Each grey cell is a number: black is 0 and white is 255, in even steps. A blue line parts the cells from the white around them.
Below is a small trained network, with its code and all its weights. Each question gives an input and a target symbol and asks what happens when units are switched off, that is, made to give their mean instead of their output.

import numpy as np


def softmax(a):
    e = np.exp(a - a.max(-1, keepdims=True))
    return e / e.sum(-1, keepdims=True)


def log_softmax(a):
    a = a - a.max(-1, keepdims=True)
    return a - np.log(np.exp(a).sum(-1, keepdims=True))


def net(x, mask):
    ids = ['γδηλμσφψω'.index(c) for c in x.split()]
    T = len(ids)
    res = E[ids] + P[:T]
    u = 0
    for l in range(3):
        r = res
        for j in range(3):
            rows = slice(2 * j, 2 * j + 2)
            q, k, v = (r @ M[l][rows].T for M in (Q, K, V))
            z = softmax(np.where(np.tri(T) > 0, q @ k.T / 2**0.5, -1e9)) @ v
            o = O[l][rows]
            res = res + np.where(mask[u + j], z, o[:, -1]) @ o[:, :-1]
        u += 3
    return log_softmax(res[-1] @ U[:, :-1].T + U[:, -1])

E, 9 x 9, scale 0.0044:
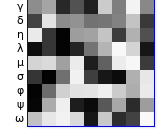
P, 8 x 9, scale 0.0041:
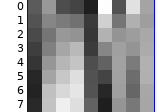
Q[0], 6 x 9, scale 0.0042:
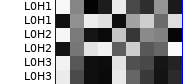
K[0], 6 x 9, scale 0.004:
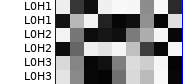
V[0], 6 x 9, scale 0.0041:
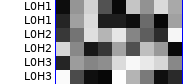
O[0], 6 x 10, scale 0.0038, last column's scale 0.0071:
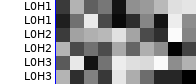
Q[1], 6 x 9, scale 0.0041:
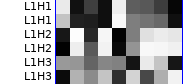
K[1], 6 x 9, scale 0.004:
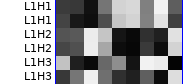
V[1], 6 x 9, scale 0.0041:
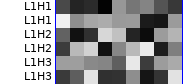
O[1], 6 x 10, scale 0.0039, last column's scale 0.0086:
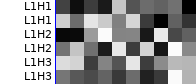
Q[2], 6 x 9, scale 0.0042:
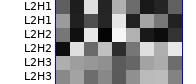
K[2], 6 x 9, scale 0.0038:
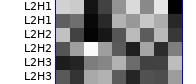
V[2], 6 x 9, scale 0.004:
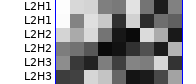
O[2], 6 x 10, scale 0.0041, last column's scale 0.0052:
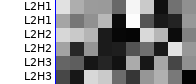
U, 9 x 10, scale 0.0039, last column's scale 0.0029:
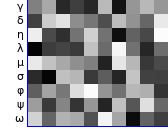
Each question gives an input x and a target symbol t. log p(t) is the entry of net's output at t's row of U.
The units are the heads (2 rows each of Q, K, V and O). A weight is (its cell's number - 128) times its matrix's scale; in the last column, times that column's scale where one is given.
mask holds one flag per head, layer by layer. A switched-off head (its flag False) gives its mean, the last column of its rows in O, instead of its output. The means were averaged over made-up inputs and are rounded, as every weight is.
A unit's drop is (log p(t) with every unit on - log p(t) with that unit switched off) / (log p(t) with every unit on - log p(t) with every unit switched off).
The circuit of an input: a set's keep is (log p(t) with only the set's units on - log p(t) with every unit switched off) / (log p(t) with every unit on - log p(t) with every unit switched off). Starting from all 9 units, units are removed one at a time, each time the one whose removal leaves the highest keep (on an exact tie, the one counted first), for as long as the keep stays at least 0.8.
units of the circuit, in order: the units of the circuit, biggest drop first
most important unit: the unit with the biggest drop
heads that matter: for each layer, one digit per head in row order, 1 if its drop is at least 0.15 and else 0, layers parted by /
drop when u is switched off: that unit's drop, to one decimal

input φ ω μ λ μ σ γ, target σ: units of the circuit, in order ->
[L1H2; L2H3; L0H3]
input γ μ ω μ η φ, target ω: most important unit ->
L2H1
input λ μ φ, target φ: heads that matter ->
011 / 000 / 010
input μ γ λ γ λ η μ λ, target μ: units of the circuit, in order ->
[L2H2; L1H3; L0H2]
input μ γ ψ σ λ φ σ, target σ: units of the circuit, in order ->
[L1H2; L2H3; L0H3]
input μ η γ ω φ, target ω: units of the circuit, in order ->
[L2H1; L1H1; L0H3]
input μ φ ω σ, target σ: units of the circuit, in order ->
[L1H2; L2H3]
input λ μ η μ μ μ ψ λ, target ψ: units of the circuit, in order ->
[L0H1; L2H2; L1H2; L1H3]
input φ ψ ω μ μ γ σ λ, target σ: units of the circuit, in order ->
[L1H2; L0H3; L2H3]
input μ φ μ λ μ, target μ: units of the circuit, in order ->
[L1H3; L2H2; L0H1]
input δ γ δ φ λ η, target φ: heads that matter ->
010 / 000 / 110
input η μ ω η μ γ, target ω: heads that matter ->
000 / 100 / 100
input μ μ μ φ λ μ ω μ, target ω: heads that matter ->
010 / 100 / 100
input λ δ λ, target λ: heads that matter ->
011 / 101 / 100
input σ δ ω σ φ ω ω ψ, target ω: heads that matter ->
010 / 100 / 100
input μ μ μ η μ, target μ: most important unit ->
L2H2
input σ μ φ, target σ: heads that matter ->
001 / 010 / 101
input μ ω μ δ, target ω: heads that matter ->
000 / 100 / 100
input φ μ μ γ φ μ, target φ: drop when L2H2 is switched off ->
0.5
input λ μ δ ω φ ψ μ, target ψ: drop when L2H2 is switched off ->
0.4
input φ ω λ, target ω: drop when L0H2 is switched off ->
0.1
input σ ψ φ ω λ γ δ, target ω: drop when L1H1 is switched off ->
0.7
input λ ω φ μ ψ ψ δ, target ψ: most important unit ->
L0H1
